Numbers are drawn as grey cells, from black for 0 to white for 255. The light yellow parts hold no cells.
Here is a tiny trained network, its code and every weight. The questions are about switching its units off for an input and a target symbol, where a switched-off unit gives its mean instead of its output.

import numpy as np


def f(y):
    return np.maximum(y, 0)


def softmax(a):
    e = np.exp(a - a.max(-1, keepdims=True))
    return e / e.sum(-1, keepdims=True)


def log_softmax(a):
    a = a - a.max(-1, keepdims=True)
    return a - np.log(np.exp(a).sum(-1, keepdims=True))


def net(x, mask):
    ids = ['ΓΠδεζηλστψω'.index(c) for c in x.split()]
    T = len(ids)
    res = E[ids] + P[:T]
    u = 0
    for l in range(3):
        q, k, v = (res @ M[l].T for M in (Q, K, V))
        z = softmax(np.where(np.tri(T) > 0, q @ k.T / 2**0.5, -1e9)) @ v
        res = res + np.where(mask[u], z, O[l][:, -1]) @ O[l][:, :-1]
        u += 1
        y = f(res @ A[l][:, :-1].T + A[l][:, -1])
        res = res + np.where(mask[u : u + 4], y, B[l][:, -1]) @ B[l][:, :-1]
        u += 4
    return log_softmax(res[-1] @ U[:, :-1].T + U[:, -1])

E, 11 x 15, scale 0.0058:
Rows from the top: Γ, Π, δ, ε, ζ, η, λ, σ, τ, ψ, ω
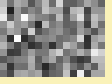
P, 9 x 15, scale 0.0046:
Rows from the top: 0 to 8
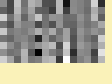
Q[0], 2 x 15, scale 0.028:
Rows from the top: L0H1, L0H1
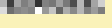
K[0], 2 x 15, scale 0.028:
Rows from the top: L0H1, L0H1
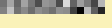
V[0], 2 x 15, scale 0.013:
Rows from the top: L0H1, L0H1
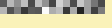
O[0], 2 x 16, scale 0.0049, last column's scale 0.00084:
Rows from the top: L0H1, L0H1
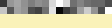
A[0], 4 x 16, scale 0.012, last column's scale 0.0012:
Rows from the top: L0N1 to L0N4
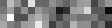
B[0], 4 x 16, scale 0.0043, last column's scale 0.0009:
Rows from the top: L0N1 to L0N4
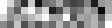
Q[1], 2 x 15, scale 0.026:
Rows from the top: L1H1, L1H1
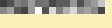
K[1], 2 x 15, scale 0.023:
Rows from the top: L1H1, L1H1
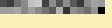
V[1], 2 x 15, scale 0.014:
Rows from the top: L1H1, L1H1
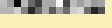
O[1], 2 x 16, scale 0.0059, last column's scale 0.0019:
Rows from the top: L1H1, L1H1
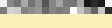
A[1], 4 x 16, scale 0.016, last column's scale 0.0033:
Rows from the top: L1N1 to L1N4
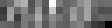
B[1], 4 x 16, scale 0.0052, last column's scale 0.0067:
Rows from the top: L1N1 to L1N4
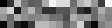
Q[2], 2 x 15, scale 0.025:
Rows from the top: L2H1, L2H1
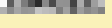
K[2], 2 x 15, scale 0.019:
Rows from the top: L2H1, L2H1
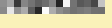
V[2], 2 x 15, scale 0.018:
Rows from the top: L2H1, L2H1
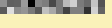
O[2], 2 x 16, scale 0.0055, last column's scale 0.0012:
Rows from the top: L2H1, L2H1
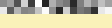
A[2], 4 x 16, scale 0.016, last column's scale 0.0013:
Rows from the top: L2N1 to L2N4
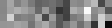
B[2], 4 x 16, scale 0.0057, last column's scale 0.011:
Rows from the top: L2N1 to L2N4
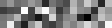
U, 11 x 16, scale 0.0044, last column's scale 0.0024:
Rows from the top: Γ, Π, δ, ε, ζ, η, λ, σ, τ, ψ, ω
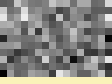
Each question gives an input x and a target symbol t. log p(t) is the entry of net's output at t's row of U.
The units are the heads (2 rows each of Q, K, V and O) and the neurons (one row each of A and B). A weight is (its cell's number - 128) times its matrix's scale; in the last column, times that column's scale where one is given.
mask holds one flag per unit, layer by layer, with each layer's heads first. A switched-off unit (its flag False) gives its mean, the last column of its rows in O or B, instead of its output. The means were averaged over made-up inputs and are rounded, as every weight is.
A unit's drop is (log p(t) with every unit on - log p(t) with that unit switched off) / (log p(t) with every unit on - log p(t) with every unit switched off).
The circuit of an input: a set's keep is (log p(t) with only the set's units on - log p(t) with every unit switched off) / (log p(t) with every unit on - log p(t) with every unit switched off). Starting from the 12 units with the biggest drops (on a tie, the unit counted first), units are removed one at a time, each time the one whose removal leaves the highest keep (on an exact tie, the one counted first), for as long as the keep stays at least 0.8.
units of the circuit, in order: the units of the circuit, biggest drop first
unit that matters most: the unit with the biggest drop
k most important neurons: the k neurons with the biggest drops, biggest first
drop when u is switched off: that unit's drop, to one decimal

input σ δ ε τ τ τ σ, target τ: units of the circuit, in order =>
L0H1, L1H1
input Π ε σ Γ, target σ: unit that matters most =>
L1H1
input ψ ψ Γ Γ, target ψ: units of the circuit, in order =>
L2H1, L2N1, L0H1
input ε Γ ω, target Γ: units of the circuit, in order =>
L0H1, L1N1
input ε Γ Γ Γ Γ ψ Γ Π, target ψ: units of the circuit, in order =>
L2H1, L2N1
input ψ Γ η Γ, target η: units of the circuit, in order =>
L1H1, L2N2
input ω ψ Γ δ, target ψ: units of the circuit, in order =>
L2H1, L2N1
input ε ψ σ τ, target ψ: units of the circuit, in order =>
L2H1, L2N1, L0H1
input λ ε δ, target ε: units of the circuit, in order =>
L2H1, L2N4
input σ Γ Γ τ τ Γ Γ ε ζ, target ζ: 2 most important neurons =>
L0N1, L1N1
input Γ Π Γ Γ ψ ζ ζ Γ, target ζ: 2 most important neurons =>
L0N1, L0N4
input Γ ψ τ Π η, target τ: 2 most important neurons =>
L0N4, L2N4
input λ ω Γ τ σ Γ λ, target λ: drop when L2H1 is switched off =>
1.0
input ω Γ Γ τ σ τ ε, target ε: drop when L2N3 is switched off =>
0.0
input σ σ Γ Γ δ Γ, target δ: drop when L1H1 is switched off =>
0.4
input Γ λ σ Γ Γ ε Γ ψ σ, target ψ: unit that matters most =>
L0H1
